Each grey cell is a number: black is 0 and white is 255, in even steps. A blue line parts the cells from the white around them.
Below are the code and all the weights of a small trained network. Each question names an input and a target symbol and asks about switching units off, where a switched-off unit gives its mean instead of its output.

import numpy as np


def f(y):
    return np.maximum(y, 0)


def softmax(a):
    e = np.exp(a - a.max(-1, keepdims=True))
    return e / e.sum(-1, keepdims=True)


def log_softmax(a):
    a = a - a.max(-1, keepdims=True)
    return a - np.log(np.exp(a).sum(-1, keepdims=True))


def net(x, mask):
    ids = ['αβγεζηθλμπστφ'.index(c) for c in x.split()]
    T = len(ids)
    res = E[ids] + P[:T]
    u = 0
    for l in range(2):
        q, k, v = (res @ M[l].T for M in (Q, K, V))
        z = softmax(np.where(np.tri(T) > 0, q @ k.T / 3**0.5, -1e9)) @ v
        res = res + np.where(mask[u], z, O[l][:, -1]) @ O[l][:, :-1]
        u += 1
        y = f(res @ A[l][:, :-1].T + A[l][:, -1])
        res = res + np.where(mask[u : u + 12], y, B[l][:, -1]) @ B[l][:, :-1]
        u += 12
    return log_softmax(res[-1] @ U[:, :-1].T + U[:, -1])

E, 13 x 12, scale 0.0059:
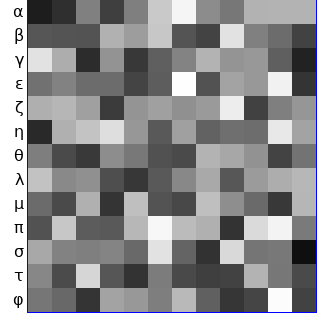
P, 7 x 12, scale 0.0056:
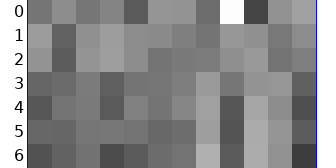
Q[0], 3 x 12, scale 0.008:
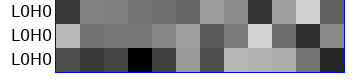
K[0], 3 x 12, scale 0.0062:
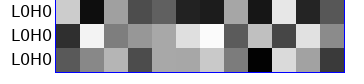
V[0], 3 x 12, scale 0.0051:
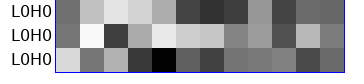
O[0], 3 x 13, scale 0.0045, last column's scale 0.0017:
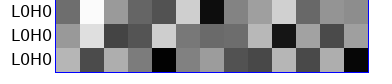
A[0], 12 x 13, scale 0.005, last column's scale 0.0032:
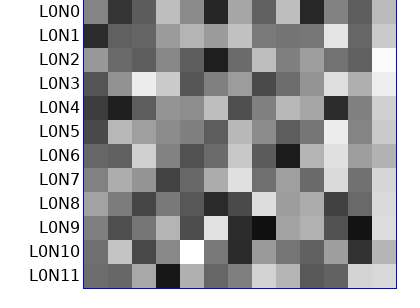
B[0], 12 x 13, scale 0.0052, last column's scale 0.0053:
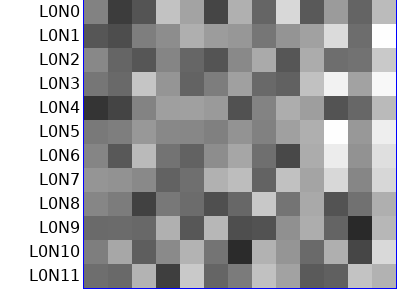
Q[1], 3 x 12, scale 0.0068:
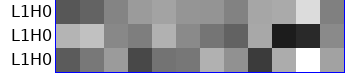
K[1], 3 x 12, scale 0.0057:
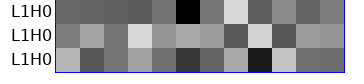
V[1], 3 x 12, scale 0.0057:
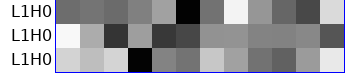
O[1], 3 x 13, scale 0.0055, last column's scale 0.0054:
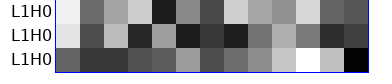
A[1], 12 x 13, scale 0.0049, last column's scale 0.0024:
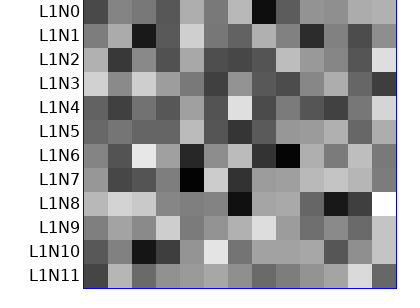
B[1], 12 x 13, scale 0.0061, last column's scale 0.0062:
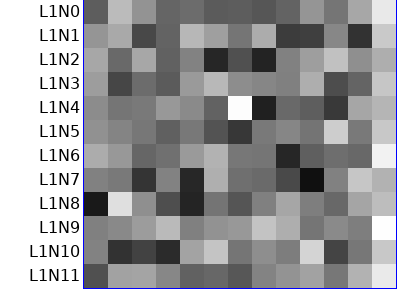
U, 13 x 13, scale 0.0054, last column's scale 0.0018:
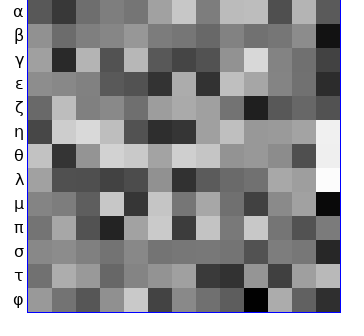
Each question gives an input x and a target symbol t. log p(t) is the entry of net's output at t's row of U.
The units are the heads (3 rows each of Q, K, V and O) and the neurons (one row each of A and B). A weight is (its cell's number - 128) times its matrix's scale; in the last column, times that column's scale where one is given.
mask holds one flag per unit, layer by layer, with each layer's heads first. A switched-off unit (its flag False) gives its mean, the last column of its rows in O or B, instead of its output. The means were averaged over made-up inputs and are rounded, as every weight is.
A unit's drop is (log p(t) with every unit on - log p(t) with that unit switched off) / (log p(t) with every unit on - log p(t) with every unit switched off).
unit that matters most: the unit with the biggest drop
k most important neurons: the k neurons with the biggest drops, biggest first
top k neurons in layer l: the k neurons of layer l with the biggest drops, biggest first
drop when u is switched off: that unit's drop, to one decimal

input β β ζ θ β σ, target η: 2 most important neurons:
L1N8, L1N6
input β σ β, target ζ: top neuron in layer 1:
L1N8
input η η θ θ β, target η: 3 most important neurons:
L1N8, L0N8, L1N6
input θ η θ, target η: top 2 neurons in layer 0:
L0N4, L0N0
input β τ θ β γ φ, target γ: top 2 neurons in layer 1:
L1N2, L1N3
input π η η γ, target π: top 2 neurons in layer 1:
L1N1, L1N10
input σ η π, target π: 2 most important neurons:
L1N10, L0N10
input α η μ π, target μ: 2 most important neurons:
L1N7, L0N11
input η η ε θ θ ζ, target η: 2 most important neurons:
L1N8, L0N8
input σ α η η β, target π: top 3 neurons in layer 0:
L0N10, L0N9, L0N3
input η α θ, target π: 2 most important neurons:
L0N3, L1N10
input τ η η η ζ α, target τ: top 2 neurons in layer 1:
L1N0, L1N4
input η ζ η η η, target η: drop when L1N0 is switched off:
0.1
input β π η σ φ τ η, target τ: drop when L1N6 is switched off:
0.2
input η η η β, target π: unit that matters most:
L0H0
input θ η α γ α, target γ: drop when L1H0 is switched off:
1.0
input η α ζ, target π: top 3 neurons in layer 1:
L1N10, L1N1, L1N4
